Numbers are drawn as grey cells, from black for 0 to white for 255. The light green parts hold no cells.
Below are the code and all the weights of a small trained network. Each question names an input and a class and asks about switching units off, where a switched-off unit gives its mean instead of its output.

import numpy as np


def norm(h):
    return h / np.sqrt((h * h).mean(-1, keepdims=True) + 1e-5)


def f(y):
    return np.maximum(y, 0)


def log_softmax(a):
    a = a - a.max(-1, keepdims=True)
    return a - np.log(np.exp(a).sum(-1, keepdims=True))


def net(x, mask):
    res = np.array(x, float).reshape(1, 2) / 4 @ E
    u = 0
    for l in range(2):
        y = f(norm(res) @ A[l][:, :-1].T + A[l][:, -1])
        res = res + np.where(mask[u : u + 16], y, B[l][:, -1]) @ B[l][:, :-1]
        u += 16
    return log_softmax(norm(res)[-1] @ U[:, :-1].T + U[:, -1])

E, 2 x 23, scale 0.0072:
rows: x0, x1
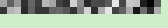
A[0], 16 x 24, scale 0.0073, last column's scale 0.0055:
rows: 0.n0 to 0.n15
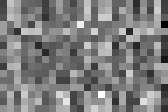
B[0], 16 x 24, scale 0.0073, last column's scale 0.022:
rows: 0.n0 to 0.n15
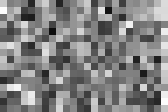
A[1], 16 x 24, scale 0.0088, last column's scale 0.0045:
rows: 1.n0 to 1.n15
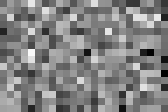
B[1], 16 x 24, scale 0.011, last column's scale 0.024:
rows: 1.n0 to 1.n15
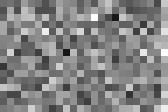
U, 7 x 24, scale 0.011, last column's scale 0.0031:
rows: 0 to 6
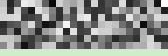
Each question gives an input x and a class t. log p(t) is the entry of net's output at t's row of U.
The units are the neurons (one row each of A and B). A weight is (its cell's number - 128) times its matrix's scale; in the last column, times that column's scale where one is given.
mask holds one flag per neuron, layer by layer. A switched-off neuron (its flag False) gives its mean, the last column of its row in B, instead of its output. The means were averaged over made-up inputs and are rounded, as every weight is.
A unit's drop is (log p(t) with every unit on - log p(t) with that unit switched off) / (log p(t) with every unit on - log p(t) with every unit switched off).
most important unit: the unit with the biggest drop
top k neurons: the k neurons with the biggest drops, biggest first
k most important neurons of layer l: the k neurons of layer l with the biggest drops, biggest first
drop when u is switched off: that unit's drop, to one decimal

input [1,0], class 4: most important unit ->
1.n7
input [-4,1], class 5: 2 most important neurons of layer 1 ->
1.n4, 1.n15
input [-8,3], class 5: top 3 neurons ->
0.n14, 0.n13, 0.n15
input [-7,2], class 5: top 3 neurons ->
0.n14, 0.n13, 0.n6
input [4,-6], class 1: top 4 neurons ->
0.n14, 0.n13, 0.n10, 0.n15
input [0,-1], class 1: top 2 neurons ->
0.n14, 0.n13
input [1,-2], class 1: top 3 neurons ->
0.n14, 0.n13, 1.n7
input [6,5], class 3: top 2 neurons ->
0.n14, 0.n13
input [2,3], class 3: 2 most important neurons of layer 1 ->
1.n13, 1.n15
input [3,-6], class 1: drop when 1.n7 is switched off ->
0.1
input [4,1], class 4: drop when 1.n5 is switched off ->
0.0
